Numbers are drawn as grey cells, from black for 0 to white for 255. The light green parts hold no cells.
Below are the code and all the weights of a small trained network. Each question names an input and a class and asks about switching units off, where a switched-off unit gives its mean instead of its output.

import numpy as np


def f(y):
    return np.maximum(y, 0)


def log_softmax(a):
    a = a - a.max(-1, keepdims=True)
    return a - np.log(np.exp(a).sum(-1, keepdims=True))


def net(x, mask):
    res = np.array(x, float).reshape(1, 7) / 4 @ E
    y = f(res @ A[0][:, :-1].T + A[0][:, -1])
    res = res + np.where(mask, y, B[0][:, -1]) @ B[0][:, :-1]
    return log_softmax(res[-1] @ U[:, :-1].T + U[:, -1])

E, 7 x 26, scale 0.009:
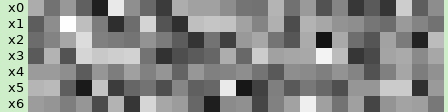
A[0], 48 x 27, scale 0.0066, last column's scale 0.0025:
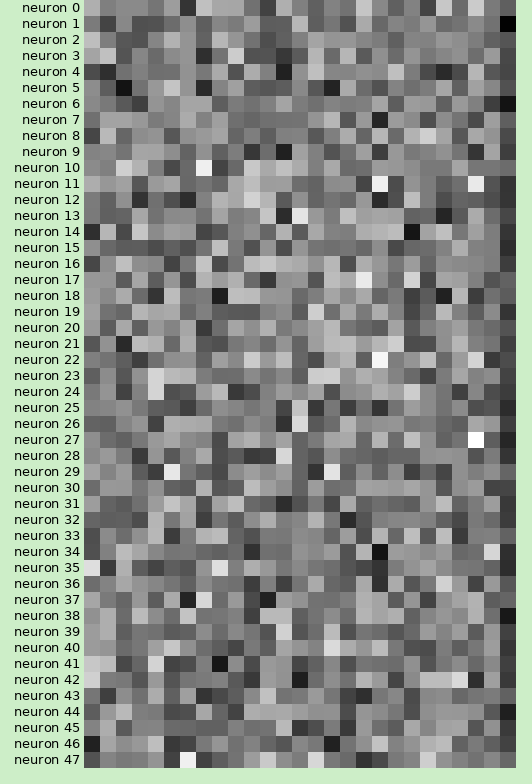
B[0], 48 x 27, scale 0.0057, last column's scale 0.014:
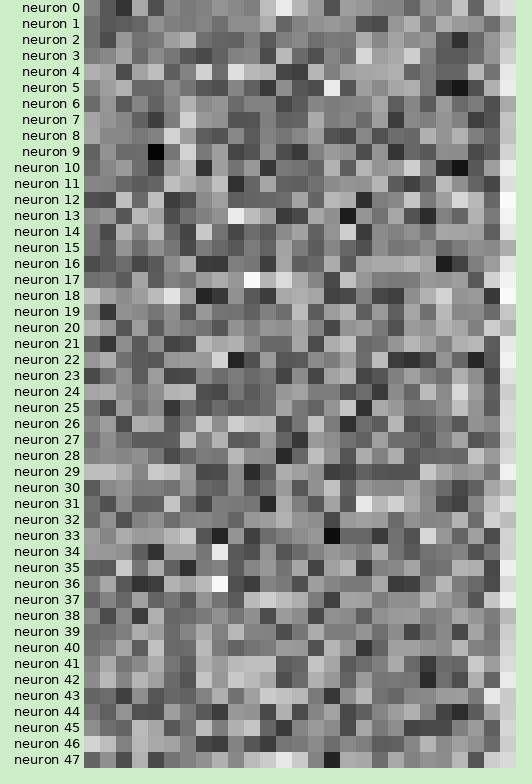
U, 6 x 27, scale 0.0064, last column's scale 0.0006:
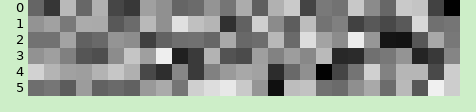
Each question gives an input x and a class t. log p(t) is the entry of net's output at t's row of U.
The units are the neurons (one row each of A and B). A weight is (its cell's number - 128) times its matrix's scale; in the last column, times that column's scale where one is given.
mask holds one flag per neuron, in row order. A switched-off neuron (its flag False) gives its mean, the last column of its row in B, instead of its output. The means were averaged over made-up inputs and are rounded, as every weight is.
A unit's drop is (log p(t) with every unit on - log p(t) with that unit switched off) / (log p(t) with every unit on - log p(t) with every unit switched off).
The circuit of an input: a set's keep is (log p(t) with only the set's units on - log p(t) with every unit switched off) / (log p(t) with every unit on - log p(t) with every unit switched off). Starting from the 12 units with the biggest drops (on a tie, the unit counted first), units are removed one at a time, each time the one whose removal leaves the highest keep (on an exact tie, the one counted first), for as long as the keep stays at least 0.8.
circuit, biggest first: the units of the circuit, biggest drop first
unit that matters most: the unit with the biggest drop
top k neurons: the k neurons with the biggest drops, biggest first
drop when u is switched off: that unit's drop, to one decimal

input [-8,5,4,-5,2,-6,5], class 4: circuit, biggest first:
neuron 33
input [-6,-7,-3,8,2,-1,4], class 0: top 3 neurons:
neuron 14; neuron 21; neuron 23
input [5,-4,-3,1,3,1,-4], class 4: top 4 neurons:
neuron 29; neuron 18; neuron 10; neuron 16
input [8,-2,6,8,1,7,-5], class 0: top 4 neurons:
neuron 21; neuron 23; neuron 14; neuron 19
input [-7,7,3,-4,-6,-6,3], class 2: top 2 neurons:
neuron 10; neuron 16
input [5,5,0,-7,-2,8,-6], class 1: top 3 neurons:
neuron 42; neuron 41; neuron 28
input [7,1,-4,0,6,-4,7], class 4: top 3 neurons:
neuron 18; neuron 29; neuron 47
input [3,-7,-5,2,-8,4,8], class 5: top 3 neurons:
neuron 17; neuron 37; neuron 0
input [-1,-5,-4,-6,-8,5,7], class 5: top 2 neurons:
neuron 17; neuron 0
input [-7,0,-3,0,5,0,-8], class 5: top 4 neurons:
neuron 47; neuron 43; neuron 32; neuron 18
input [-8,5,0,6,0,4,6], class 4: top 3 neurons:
neuron 33; neuron 24; neuron 46
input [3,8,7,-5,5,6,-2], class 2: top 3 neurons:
neuron 16; neuron 10; neuron 44
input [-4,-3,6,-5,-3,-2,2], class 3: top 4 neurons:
neuron 9; neuron 36; neuron 34; neuron 21
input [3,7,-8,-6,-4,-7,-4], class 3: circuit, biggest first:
neuron 22
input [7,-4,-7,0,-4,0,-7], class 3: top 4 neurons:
neuron 22; neuron 11; neuron 27; neuron 33
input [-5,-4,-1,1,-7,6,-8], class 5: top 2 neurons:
neuron 47; neuron 43
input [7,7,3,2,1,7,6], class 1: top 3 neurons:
neuron 42; neuron 45; neuron 41
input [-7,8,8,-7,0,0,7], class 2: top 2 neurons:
neuron 16; neuron 10
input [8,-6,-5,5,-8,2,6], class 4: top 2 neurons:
neuron 29; neuron 18
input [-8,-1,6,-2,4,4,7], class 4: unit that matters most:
neuron 33
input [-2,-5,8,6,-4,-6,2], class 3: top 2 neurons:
neuron 9; neuron 36
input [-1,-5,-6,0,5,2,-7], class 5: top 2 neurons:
neuron 47; neuron 43
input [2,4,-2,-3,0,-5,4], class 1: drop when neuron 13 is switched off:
0.3
